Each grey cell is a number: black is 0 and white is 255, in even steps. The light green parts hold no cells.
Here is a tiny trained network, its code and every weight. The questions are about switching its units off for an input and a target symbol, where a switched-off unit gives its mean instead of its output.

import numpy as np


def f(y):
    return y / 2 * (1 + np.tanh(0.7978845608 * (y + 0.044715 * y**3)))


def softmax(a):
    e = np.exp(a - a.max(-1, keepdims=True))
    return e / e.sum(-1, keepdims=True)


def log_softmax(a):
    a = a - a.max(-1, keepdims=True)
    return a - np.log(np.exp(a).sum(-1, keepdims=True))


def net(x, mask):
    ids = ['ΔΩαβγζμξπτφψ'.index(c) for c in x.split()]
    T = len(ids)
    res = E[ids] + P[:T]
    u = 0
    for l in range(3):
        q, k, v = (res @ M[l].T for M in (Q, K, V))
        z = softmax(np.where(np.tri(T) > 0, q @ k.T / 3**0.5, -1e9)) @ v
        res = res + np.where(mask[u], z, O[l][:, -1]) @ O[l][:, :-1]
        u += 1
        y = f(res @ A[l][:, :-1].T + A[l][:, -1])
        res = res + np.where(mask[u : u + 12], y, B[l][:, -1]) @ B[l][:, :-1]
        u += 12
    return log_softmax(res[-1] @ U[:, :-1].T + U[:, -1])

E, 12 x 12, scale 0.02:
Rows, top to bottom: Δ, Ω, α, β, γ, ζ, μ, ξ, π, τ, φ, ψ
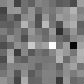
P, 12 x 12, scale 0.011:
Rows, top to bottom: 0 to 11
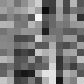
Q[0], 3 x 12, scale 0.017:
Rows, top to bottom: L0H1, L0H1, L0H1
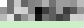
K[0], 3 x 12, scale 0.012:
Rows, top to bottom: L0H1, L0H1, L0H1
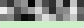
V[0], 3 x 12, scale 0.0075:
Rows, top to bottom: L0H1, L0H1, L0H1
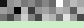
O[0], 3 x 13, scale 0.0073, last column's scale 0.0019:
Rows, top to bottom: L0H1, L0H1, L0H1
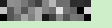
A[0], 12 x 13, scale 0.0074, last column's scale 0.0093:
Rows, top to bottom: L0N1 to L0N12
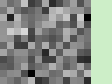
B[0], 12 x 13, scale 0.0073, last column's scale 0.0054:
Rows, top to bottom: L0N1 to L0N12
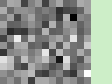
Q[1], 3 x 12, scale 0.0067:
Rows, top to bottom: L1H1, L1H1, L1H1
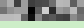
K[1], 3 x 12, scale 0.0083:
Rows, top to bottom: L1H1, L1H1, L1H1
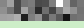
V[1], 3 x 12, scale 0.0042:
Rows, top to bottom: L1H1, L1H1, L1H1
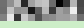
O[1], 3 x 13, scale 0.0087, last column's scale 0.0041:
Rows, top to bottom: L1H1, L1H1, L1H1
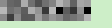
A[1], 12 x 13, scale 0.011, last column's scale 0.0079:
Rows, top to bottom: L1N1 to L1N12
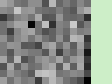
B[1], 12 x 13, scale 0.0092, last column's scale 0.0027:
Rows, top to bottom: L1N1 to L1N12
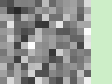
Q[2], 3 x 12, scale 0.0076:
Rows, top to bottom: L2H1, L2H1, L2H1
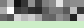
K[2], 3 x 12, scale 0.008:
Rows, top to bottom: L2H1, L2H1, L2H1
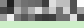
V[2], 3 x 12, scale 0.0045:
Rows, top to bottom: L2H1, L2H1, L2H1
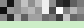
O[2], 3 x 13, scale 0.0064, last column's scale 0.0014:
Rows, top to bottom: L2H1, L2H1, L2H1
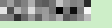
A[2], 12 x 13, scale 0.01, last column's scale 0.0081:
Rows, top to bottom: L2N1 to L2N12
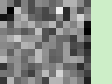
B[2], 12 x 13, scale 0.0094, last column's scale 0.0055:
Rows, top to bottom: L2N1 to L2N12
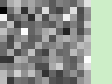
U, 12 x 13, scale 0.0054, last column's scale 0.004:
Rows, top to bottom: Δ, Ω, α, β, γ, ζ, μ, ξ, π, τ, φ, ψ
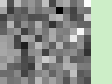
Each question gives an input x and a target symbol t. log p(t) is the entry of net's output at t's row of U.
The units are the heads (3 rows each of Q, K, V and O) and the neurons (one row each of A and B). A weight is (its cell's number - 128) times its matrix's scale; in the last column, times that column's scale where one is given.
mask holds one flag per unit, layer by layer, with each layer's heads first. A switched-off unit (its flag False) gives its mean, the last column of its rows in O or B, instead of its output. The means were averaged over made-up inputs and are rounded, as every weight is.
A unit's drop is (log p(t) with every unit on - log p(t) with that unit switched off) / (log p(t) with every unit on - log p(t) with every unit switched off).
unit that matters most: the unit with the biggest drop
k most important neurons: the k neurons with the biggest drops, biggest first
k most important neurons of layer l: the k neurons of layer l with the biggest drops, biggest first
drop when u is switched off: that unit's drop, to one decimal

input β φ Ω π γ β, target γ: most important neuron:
[L1N6]
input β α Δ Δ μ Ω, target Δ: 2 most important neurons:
[L1N4; L2N6]
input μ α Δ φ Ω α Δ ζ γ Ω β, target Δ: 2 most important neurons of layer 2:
[L2N6; L2N7]
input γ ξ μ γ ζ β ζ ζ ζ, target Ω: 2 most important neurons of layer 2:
[L2N4; L2N9]
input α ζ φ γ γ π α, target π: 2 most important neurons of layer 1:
[L1N12; L1N7]
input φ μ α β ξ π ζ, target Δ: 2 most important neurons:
[L2N6; L1N4]
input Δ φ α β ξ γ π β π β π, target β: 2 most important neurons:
[L1N3; L2N1]
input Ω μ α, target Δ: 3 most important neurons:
[L1N4; L2N6; L0N11]
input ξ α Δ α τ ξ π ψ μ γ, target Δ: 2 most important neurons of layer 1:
[L1N4; L1N2]
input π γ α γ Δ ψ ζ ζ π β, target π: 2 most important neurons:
[L1N12; L1N7]
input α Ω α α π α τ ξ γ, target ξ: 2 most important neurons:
[L1N12; L2N11]
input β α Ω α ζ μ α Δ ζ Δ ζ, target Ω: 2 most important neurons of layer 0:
[L0N2; L0N6]
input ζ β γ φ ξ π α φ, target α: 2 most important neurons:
[L2N10; L0N11]
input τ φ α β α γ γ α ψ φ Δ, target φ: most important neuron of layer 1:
[L1N12]
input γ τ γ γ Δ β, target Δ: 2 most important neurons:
[L0N11; L2N1]
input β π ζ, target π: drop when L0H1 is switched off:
1.0
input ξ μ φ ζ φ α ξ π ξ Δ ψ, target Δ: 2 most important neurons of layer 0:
[L0N6; L0N7]
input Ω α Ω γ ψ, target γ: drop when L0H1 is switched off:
0.8
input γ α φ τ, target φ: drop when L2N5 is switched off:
0.0
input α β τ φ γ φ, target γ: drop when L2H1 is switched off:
0.1
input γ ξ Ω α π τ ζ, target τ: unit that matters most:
L2N3
